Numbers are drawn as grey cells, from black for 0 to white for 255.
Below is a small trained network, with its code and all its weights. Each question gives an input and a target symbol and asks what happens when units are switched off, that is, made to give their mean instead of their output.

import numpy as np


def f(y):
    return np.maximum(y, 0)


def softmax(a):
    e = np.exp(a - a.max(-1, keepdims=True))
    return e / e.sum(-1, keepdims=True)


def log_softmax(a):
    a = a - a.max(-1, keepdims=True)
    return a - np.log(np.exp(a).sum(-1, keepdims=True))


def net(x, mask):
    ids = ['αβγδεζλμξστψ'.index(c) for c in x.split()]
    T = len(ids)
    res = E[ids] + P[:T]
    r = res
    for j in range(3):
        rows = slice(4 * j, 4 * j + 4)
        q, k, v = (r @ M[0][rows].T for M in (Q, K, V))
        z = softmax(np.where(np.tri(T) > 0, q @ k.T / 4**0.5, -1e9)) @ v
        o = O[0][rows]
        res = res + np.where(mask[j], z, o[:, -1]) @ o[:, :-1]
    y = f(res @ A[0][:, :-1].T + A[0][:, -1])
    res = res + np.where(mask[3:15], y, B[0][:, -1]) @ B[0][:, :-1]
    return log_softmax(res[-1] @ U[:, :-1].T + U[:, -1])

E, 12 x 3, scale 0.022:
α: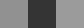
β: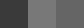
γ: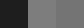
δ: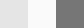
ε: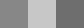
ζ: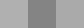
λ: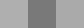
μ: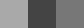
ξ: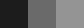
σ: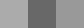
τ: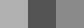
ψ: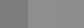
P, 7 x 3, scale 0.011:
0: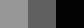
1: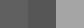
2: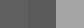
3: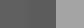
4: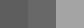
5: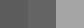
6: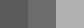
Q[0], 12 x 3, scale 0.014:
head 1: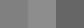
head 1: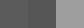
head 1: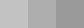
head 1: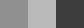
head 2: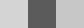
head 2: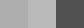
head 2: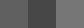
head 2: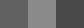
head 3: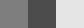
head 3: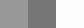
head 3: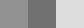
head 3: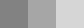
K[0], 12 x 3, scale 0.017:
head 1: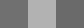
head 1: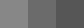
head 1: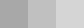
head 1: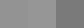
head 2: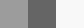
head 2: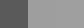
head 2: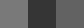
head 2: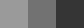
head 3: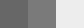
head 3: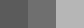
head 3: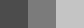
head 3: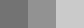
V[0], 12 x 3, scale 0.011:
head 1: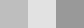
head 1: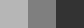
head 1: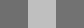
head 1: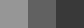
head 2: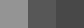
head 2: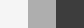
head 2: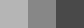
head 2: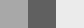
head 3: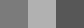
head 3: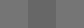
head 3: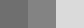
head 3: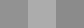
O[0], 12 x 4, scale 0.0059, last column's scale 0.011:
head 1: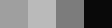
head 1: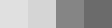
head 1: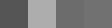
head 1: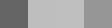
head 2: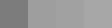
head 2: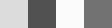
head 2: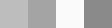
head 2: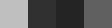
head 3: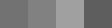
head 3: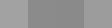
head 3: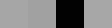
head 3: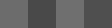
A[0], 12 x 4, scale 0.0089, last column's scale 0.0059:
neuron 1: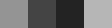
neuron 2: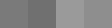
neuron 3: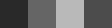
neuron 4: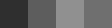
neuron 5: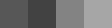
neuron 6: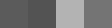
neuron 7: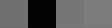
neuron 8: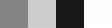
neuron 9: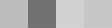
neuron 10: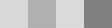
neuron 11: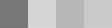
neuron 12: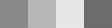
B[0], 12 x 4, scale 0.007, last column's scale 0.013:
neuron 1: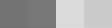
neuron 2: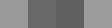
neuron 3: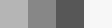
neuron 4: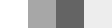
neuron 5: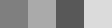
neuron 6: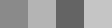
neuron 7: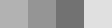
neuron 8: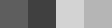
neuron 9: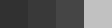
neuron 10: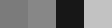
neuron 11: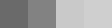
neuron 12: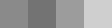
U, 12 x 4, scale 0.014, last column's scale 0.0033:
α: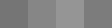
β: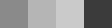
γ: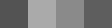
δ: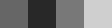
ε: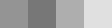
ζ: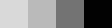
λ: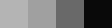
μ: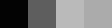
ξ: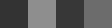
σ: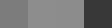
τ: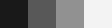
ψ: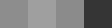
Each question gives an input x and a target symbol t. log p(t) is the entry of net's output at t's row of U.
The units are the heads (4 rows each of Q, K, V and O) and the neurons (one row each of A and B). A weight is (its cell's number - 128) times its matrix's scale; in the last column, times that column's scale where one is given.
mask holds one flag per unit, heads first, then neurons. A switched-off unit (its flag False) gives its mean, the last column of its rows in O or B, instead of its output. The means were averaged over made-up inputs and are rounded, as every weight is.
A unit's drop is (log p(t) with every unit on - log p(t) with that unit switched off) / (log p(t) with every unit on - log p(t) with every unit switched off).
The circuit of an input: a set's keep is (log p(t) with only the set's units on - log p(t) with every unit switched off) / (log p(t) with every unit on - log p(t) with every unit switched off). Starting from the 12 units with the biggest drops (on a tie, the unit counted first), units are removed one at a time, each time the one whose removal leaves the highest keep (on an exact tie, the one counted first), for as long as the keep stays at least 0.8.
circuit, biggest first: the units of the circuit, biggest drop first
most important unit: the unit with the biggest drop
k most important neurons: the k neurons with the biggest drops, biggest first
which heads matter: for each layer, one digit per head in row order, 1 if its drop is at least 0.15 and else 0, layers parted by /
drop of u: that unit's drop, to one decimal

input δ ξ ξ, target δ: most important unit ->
neuron 9
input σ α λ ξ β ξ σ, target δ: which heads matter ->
010
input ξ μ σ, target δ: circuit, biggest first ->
[neuron 4; head 2]
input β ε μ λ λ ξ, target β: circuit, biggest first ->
[head 2; neuron 9; neuron 4]
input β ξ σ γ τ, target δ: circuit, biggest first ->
[neuron 4; head 2]
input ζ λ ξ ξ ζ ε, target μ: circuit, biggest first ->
[neuron 4; neuron 8; neuron 3]
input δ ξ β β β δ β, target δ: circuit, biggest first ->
[neuron 9; head 2; neuron 10]
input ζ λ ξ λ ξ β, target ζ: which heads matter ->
100
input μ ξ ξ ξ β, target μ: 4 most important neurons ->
[neuron 9; neuron 11; neuron 4; neuron 7]
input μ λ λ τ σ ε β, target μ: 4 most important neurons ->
[neuron 9; neuron 4; neuron 11; neuron 7]
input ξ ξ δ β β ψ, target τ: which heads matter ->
011
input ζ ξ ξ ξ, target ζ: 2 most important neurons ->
[neuron 4; neuron 7]
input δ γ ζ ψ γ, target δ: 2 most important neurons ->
[neuron 9; neuron 10]
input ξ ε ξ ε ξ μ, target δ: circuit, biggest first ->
[head 1]
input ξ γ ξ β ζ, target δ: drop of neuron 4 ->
0.2
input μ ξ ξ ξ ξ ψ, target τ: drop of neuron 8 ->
0.3
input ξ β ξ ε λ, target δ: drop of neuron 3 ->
0.0
